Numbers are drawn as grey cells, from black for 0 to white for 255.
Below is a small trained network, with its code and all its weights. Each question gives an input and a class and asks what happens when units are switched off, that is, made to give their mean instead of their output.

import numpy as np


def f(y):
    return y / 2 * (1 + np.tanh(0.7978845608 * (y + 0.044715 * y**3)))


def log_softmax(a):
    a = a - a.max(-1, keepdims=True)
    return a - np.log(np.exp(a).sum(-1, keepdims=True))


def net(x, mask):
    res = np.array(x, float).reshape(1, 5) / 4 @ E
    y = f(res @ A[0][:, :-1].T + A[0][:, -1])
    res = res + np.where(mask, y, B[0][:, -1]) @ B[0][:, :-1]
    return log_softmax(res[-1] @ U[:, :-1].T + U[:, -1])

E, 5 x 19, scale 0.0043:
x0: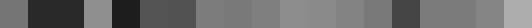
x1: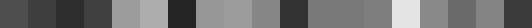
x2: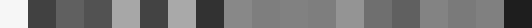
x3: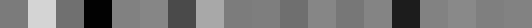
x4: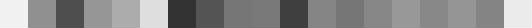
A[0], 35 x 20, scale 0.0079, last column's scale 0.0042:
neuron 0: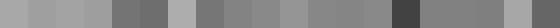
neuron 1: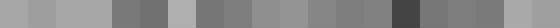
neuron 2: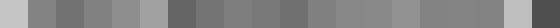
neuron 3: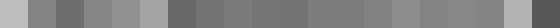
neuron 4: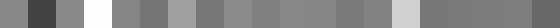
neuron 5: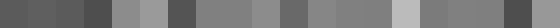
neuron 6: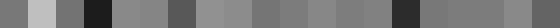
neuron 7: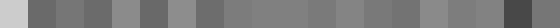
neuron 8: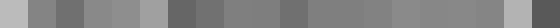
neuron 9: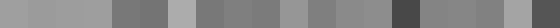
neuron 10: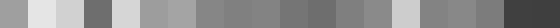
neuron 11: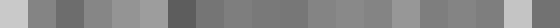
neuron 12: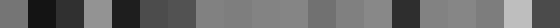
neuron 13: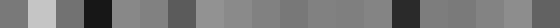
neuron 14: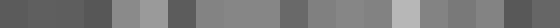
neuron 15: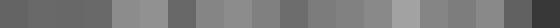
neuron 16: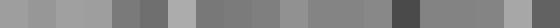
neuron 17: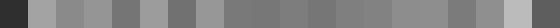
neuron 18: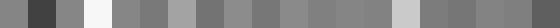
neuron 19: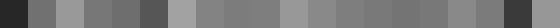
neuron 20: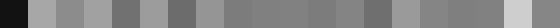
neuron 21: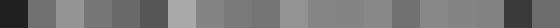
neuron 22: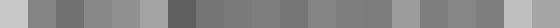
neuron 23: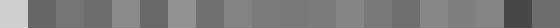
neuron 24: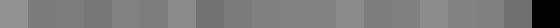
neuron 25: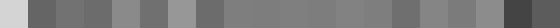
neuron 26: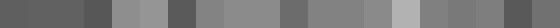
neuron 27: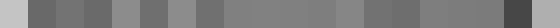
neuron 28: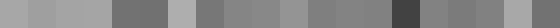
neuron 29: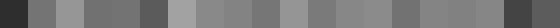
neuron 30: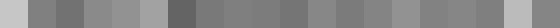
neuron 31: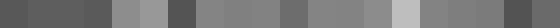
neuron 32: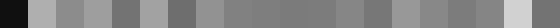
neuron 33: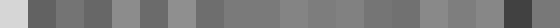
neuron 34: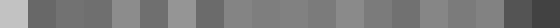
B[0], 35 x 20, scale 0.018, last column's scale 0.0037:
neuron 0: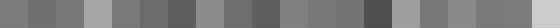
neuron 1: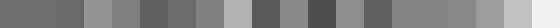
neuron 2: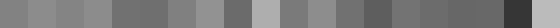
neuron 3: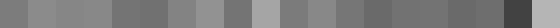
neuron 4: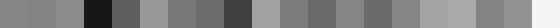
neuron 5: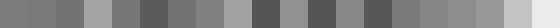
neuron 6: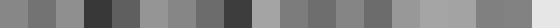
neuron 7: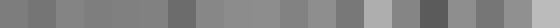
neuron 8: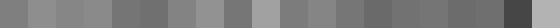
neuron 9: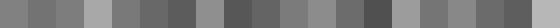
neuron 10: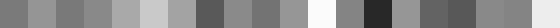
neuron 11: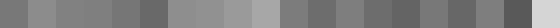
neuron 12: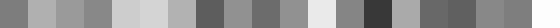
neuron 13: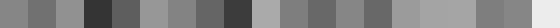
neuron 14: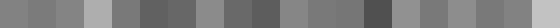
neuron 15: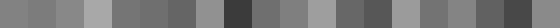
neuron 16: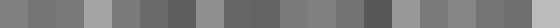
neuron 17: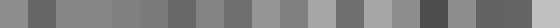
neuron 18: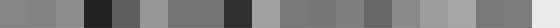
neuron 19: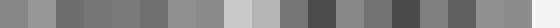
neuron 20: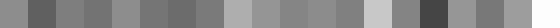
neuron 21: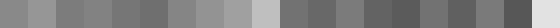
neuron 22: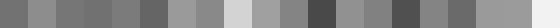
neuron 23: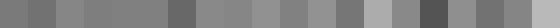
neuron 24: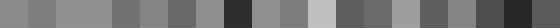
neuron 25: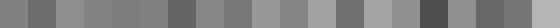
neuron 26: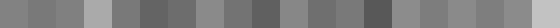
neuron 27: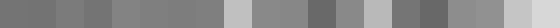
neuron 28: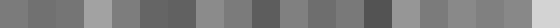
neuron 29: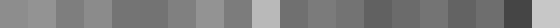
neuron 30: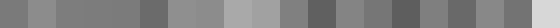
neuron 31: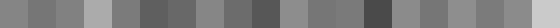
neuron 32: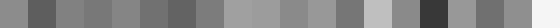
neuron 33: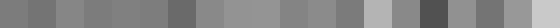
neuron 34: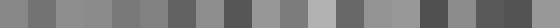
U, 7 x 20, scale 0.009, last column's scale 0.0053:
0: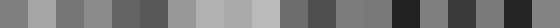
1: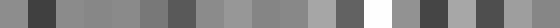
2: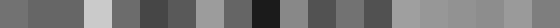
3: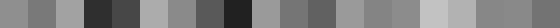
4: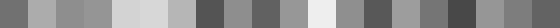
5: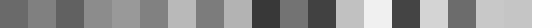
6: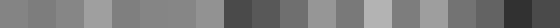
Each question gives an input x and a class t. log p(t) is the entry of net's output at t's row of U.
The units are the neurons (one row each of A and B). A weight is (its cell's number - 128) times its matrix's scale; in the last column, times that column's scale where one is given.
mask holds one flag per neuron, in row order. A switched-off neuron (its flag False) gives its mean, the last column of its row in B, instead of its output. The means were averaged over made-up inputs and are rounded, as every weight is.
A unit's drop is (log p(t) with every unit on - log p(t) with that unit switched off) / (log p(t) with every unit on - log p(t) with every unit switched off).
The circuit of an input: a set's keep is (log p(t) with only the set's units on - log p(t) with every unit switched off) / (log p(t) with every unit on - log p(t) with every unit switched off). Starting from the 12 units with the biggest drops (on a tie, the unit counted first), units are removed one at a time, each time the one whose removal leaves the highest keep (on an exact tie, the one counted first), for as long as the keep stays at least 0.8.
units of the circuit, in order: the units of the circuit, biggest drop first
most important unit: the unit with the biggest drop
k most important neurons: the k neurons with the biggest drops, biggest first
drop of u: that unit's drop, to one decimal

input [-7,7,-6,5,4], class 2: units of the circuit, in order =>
(neuron 5)
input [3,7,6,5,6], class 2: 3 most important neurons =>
(neuron 5; neuron 31; neuron 14)
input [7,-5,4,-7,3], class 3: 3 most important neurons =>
(neuron 4; neuron 18; neuron 10)
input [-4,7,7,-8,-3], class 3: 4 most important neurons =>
(neuron 4; neuron 18; neuron 20; neuron 32)
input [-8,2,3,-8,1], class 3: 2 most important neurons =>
(neuron 4; neuron 18)
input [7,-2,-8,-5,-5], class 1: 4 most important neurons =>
(neuron 20; neuron 32; neuron 10; neuron 17)
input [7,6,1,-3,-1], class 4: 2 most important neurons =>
(neuron 12; neuron 1)
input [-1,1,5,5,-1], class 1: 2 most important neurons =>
(neuron 4; neuron 18)
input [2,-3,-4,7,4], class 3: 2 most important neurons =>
(neuron 13; neuron 6)
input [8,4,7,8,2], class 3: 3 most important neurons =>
(neuron 13; neuron 6; neuron 10)
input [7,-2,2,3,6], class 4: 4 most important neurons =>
(neuron 12; neuron 19; neuron 21; neuron 29)
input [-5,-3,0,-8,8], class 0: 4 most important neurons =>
(neuron 22; neuron 11; neuron 30; neuron 2)
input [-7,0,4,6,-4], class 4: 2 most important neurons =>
(neuron 10; neuron 4)
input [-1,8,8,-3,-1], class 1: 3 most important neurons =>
(neuron 33; neuron 25; neuron 23)
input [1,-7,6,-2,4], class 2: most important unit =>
neuron 1
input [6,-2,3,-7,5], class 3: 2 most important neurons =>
(neuron 4; neuron 18)
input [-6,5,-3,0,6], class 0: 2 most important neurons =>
(neuron 12; neuron 22)
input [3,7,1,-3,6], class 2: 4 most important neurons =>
(neuron 5; neuron 31; neuron 14; neuron 26)
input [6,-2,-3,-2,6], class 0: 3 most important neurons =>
(neuron 10; neuron 22; neuron 11)
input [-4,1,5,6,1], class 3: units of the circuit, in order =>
(neuron 13)
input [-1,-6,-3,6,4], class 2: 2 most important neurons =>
(neuron 1; neuron 4)
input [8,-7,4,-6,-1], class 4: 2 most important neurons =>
(neuron 12; neuron 5)
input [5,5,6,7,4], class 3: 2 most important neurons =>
(neuron 13; neuron 6)
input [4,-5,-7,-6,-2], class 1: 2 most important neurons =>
(neuron 20; neuron 32)
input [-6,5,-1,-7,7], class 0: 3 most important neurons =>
(neuron 22; neuron 11; neuron 30)
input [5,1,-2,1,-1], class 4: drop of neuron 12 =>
0.6
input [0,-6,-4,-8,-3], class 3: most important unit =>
neuron 4
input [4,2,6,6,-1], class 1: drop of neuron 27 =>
0.4
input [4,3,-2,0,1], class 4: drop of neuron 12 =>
0.7
